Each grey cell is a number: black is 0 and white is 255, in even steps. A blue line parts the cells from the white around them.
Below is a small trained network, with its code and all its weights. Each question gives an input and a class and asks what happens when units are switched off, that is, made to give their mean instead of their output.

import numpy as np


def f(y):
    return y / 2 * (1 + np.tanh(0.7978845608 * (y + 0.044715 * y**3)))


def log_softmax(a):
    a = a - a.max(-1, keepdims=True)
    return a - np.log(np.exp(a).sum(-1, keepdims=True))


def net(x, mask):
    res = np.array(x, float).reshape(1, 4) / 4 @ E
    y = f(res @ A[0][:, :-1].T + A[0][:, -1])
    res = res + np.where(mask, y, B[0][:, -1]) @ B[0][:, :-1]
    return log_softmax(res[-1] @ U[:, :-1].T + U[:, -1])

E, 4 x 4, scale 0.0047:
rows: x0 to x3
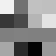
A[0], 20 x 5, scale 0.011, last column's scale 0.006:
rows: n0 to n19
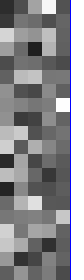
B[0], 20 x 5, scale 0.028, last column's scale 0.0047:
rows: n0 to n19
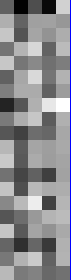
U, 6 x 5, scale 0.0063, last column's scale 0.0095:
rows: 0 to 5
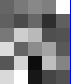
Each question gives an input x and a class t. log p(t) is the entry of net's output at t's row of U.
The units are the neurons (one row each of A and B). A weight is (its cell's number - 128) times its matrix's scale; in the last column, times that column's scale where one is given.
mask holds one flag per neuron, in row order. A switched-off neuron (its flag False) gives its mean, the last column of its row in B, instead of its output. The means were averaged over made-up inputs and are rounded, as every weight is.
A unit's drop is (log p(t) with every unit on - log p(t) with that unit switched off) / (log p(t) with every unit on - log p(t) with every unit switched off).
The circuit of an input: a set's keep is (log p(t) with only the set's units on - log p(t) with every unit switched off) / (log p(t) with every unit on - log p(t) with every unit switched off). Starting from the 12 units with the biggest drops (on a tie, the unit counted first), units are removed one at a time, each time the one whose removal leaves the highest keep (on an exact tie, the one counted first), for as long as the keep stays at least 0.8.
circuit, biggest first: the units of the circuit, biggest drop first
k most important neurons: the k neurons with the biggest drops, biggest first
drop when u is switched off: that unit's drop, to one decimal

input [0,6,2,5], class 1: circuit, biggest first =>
[n0]
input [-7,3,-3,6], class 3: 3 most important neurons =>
[n13; n11; n1]
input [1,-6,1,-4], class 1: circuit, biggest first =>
[n17; n12]
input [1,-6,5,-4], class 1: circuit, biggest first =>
[n17; n12]
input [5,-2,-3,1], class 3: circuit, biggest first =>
[n2; n16]
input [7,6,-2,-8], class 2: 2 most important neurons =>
[n14; n5]
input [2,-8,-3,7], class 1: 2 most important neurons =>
[n17; n12]
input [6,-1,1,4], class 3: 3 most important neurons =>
[n2; n16; n10]
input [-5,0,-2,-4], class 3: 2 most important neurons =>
[n13; n11]
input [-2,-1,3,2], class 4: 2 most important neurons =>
[n0; n14]
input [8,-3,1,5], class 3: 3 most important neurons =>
[n2; n16; n10]
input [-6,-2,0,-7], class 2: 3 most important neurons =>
[n14; n5; n0]
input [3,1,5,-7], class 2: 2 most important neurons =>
[n14; n5]
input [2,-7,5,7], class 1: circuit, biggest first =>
[n17]
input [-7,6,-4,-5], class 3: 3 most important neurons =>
[n13; n11; n1]
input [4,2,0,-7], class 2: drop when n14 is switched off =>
0.6
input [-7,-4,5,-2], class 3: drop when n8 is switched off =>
0.0
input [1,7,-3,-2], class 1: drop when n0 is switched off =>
1.0
